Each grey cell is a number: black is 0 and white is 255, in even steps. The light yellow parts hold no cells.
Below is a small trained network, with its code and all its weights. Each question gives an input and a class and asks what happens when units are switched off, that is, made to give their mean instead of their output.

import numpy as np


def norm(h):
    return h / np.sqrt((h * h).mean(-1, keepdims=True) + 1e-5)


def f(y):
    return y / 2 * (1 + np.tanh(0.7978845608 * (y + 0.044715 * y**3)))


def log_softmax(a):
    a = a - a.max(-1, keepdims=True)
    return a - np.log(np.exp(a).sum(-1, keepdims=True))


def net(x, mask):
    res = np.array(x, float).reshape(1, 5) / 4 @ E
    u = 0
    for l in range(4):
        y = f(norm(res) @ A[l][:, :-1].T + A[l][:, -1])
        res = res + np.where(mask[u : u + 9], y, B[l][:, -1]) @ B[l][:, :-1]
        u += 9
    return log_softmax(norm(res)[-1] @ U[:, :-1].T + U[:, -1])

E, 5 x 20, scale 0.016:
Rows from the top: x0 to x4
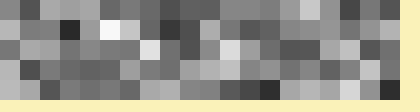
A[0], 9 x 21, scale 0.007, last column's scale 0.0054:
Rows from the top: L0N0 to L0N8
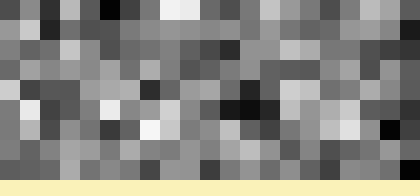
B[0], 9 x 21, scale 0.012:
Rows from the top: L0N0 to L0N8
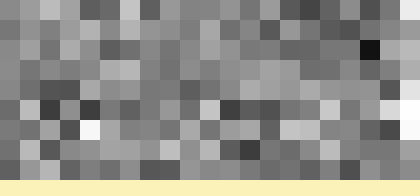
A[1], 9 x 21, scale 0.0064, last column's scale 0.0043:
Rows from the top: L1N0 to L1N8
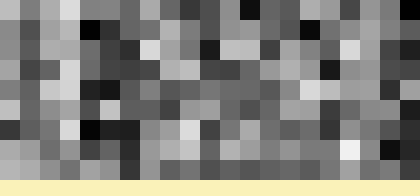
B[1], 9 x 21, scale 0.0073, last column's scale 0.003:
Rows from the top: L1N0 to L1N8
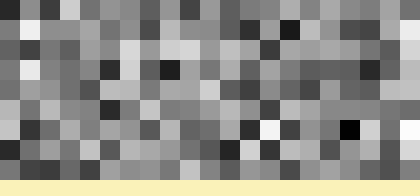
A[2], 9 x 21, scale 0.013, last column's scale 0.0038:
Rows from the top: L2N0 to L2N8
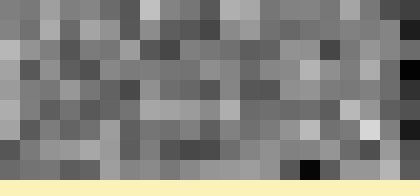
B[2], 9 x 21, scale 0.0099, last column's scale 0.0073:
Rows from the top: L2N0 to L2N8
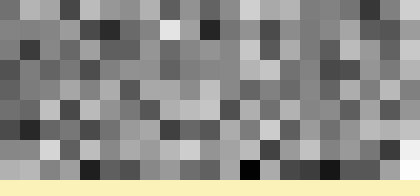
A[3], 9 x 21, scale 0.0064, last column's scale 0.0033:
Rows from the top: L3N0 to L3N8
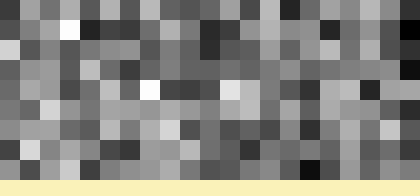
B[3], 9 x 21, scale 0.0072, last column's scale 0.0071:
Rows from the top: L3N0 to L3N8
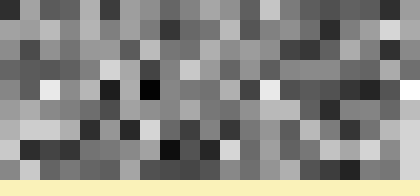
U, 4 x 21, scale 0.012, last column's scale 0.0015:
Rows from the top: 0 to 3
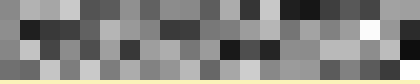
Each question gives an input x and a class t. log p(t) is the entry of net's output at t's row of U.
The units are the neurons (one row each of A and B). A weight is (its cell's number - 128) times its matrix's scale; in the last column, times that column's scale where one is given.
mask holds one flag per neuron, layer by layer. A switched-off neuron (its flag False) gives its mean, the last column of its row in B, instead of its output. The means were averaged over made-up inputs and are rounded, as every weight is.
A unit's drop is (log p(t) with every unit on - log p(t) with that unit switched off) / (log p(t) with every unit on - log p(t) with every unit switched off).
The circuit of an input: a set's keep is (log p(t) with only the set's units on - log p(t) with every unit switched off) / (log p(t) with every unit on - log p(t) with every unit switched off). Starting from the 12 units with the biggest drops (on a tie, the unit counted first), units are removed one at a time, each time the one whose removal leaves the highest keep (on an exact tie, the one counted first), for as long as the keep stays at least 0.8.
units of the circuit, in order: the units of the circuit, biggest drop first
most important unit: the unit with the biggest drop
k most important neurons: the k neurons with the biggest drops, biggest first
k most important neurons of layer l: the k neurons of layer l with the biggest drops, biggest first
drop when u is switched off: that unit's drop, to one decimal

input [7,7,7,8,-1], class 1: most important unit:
L0N6
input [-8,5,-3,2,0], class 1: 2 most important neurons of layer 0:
[L0N4 L0N0]
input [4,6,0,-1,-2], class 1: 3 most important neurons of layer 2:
[L2N6 L2N0 L2N3]
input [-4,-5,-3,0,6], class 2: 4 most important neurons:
[L0N5 L0N6 L3N4 L2N8]
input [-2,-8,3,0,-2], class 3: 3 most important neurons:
[L0N6 L0N5 L2N8]
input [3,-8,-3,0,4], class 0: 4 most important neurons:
[L0N0 L0N2 L0N4 L1N6]
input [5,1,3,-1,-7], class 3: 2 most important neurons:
[L2N7 L0N0]
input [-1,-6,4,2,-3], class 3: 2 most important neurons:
[L0N5 L0N6]
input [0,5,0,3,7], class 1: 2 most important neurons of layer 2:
[L2N6 L2N3]
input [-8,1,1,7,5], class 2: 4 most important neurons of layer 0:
[L0N5 L0N1 L0N0 L0N3]
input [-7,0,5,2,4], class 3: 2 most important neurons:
[L0N6 L0N7]
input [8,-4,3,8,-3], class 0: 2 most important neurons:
[L0N6 L0N4]
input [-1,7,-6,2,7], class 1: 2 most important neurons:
[L0N4 L2N6]
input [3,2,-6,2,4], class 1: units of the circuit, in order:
[L0N4]
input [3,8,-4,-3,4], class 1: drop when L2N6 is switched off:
0.1
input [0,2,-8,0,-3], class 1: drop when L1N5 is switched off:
0.0
